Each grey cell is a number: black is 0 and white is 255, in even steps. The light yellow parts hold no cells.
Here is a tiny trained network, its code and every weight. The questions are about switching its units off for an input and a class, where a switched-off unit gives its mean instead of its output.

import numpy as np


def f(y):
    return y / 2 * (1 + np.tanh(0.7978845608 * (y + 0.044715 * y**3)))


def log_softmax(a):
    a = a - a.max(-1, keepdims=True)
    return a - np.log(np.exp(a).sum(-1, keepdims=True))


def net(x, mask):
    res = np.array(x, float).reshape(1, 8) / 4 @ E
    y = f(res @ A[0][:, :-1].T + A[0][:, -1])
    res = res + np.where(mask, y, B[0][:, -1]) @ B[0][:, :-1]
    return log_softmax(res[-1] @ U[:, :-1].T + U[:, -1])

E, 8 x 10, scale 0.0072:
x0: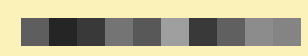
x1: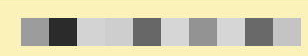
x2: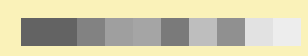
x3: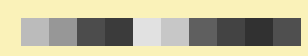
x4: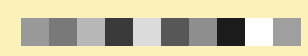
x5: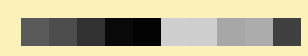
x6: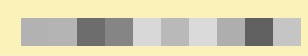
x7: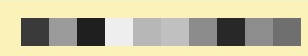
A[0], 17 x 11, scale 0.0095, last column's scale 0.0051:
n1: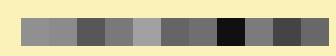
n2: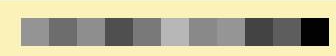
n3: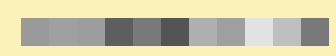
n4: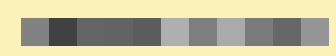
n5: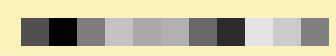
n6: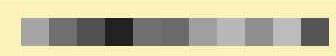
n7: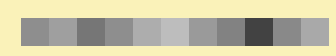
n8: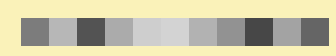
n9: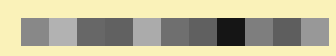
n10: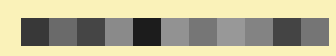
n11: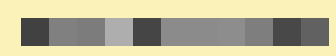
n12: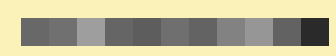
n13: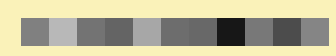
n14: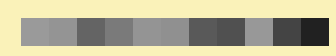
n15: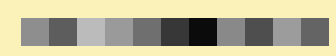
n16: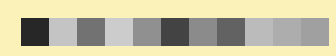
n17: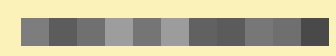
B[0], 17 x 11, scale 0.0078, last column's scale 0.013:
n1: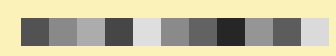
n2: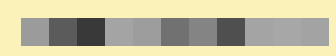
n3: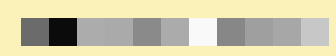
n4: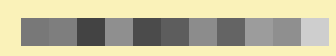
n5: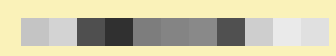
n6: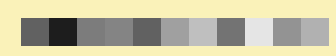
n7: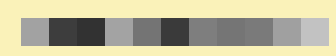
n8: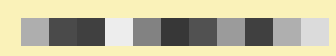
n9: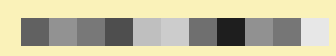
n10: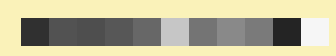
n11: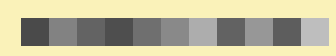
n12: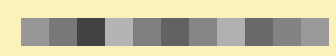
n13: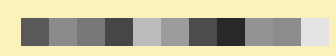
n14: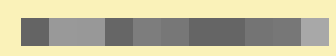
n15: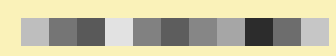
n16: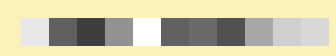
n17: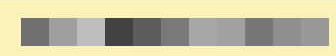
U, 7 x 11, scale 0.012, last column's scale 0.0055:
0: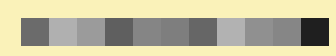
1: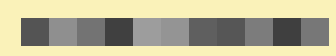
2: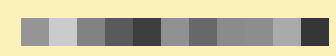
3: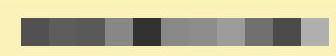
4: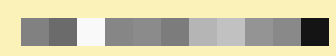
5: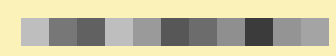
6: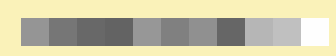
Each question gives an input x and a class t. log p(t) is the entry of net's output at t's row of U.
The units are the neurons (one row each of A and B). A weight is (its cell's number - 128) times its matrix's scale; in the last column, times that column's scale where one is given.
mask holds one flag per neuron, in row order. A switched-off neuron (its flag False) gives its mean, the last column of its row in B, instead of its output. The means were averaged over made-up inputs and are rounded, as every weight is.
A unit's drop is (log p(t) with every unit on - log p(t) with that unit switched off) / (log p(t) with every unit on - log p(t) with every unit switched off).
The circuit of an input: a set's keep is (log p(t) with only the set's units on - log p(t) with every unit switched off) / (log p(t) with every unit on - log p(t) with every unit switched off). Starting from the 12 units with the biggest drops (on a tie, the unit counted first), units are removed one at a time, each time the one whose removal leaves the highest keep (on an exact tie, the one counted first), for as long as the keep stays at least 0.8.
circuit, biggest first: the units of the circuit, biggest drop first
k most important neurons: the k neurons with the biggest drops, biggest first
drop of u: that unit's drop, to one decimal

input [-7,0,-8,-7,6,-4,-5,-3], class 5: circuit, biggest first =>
(n15)
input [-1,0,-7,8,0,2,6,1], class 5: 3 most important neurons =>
(n8, n7, n10)
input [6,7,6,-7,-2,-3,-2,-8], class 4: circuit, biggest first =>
(n3, n16)
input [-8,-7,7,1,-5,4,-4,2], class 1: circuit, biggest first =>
(n5, n8)
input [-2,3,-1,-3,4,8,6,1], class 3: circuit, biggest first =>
(n16, n5)
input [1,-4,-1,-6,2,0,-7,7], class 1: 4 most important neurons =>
(n10, n1, n3, n8)
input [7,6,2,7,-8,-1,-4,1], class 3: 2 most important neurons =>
(n10, n16)
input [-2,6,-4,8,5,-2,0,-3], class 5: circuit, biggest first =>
(n10, n5, n6)
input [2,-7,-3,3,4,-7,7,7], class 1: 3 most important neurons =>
(n1, n9, n13)
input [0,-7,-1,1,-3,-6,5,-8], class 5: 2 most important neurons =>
(n15, n10)
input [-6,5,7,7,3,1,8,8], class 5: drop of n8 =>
0.7
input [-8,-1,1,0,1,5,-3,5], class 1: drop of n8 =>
0.1
